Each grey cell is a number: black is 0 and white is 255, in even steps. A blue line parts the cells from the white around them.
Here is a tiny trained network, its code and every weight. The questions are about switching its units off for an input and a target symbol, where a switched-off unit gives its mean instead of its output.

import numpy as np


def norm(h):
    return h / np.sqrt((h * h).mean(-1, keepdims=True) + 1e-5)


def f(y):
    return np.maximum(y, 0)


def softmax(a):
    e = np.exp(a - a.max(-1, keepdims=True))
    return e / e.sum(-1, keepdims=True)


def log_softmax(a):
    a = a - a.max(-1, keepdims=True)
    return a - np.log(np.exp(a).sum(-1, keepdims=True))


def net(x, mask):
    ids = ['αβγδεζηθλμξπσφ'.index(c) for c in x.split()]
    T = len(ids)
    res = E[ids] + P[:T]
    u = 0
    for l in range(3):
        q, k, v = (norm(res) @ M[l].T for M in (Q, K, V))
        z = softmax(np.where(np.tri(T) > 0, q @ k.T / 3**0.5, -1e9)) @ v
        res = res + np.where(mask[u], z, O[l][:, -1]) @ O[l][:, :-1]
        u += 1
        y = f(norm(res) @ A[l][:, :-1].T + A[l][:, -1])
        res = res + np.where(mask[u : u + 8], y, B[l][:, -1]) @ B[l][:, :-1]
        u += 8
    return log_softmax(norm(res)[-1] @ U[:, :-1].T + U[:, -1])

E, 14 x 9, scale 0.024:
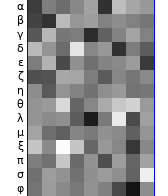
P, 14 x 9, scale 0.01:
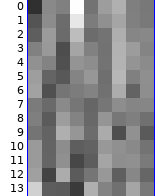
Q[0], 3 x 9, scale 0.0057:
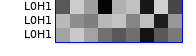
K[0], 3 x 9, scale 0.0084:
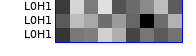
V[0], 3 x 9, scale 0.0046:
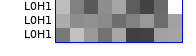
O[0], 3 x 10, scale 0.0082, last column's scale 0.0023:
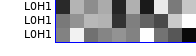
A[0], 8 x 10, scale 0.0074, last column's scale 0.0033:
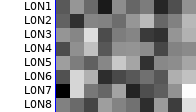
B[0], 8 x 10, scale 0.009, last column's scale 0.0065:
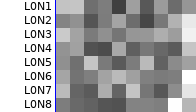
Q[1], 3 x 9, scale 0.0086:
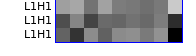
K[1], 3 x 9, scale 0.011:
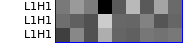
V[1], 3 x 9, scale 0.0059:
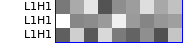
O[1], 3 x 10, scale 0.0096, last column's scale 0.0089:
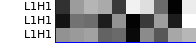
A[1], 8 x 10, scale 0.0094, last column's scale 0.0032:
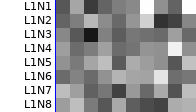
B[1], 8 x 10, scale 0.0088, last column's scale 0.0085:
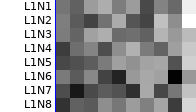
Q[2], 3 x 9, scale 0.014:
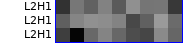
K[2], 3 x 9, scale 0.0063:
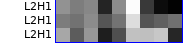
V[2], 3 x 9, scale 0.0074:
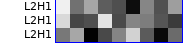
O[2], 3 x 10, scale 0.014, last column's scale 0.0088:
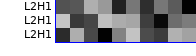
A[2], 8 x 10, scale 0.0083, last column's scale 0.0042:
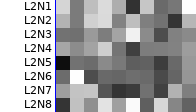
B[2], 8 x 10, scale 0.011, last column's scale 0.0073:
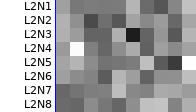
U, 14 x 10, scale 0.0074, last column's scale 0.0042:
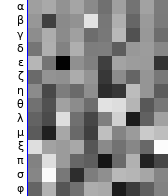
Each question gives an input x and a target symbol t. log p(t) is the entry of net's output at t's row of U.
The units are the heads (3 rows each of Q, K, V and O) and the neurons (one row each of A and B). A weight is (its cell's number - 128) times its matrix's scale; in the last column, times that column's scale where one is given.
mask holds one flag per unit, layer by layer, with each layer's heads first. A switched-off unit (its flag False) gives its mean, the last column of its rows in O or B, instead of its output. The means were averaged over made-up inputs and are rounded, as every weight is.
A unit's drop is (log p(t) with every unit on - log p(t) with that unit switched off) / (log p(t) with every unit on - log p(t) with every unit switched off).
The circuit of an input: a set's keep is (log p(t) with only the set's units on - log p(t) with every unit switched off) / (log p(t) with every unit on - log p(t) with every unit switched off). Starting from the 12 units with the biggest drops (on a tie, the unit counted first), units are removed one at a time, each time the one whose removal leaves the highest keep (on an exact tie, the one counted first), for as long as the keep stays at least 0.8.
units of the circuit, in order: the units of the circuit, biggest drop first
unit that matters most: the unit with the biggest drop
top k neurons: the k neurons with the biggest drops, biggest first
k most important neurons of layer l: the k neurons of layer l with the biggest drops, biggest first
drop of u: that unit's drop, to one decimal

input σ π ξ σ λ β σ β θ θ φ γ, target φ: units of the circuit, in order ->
(L2H1, L0N3, L0N7)
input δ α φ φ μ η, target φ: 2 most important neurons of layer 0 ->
(L0N2, L0N1)
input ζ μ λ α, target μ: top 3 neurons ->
(L1N4, L0N7, L1N3)
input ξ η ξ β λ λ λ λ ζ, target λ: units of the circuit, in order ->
(L2H1, L2N5)
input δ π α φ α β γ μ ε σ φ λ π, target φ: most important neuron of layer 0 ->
(L0N2)
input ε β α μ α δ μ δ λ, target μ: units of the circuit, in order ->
(L1H1, L0H1, L2H1)
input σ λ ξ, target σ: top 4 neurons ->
(L0N7, L1N4, L1N8, L1N1)
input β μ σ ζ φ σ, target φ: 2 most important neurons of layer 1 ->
(L1N8, L1N2)
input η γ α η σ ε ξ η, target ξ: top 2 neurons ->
(L0N3, L1N5)
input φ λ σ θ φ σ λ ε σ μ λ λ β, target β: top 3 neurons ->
(L1N6, L1N4, L1N8)
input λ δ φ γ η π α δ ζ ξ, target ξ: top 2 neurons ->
(L2N1, L2N4)
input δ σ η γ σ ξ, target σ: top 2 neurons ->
(L0N7, L1N8)
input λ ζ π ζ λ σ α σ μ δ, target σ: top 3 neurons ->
(L1N8, L0N7, L0N6)
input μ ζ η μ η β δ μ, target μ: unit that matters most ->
L0H1
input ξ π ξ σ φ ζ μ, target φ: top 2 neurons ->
(L1N8, L1N2)
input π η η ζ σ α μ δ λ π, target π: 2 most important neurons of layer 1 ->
(L1N4, L1N5)
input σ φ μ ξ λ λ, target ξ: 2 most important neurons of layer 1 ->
(L1N5, L1N3)
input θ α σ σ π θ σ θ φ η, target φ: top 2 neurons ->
(L0N1, L0N7)
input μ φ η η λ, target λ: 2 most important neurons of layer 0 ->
(L0N8, L0N6)
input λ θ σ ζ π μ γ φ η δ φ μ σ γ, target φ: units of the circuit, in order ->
(L2H1)
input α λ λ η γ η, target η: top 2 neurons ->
(L0N2, L1N3)
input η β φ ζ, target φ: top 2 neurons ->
(L0N2, L1N8)
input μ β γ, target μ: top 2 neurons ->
(L1N4, L1N3)
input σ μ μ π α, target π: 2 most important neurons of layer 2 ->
(L2N4, L2N5)
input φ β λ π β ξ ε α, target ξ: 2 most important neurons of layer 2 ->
(L2N4, L2N1)
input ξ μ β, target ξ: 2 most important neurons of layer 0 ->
(L0N3, L0N7)
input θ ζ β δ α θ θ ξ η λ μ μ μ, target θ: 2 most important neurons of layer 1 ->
(L1N6, L1N2)
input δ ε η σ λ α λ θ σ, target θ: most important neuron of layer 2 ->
(L2N8)
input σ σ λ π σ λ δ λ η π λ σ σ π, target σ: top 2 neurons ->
(L1N2, L0N6)
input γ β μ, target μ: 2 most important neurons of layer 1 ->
(L1N4, L1N3)
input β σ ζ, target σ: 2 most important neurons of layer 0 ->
(L0N2, L0N7)
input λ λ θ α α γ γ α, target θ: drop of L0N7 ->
0.3
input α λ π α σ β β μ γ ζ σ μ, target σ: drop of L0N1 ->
0.0
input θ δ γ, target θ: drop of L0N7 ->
0.1
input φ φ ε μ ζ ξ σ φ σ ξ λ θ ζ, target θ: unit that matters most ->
L1H1
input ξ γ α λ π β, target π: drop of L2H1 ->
0.6
